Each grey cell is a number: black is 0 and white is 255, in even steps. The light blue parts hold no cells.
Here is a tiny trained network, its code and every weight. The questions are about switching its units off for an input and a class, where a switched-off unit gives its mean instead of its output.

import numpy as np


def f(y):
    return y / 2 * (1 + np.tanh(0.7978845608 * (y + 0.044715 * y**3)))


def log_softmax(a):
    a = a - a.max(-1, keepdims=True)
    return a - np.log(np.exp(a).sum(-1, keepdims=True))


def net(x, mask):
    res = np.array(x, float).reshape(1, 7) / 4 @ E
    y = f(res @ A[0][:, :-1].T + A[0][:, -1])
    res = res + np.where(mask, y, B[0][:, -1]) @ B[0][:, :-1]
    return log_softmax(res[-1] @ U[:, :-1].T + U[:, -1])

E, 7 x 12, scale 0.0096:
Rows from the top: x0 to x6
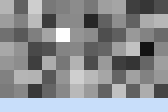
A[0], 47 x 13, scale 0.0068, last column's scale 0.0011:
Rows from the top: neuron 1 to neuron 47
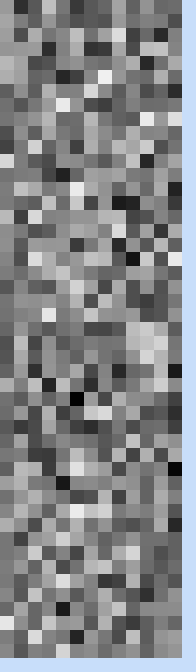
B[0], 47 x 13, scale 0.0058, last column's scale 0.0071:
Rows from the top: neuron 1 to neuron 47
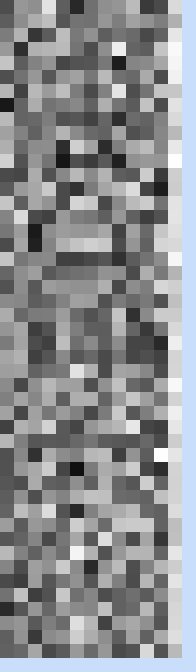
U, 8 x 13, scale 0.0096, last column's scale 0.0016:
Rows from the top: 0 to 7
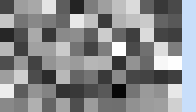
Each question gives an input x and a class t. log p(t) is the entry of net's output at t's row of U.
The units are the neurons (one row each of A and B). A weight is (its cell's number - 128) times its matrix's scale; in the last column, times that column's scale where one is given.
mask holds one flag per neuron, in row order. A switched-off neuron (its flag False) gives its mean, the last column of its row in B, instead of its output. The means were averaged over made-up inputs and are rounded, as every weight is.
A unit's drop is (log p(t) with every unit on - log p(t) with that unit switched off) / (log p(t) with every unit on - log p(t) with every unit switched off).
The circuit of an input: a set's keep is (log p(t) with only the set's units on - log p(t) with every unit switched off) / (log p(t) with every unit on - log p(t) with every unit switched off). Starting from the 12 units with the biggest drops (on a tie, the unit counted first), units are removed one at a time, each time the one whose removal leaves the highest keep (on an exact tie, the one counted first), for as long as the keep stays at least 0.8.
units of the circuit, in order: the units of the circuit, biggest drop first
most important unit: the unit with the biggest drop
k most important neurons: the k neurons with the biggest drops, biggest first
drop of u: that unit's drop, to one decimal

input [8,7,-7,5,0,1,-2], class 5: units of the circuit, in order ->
neuron 16
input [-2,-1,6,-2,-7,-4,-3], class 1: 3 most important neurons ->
neuron 11; neuron 40; neuron 29
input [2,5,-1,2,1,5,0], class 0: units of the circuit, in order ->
neuron 34; neuron 14
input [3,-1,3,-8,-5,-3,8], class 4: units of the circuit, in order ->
neuron 33; neuron 17
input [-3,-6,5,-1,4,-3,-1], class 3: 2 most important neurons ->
neuron 7; neuron 23
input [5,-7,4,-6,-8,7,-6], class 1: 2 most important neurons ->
neuron 11; neuron 40
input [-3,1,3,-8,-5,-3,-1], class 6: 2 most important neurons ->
neuron 9; neuron 19
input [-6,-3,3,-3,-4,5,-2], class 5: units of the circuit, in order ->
neuron 26; neuron 25
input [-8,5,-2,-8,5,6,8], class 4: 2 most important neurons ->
neuron 33; neuron 21
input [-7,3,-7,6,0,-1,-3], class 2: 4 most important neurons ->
neuron 35; neuron 13; neuron 6; neuron 44
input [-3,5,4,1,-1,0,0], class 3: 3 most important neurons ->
neuron 4; neuron 28; neuron 13
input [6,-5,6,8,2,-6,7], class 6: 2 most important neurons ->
neuron 12; neuron 5
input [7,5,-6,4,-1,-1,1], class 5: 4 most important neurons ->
neuron 16; neuron 3; neuron 43; neuron 8
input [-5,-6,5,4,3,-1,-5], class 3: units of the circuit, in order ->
neuron 7; neuron 23
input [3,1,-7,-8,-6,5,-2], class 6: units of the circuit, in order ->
neuron 19
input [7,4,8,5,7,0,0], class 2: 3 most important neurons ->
neuron 8; neuron 42; neuron 39
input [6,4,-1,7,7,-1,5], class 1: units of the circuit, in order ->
neuron 45; neuron 38
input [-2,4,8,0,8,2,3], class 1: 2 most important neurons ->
neuron 15; neuron 27
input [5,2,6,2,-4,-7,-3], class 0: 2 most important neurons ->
neuron 1; neuron 31
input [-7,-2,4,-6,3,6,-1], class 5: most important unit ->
neuron 26
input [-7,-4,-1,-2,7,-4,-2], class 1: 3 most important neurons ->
neuron 15; neuron 38; neuron 27
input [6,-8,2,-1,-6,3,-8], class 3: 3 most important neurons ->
neuron 23; neuron 7; neuron 30
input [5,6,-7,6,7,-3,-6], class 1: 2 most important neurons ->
neuron 45; neuron 38
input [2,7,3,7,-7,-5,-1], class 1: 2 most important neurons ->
neuron 40; neuron 29
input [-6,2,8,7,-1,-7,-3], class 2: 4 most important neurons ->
neuron 42; neuron 8; neuron 47; neuron 39
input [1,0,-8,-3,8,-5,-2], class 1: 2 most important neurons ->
neuron 15; neuron 45
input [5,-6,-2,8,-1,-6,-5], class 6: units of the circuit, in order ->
neuron 12
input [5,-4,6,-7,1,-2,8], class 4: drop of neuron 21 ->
0.2
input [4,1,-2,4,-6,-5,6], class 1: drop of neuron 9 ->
0.1
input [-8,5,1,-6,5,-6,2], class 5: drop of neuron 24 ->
0.2
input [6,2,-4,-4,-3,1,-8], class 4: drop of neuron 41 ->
0.0
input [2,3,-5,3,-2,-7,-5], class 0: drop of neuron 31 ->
0.1
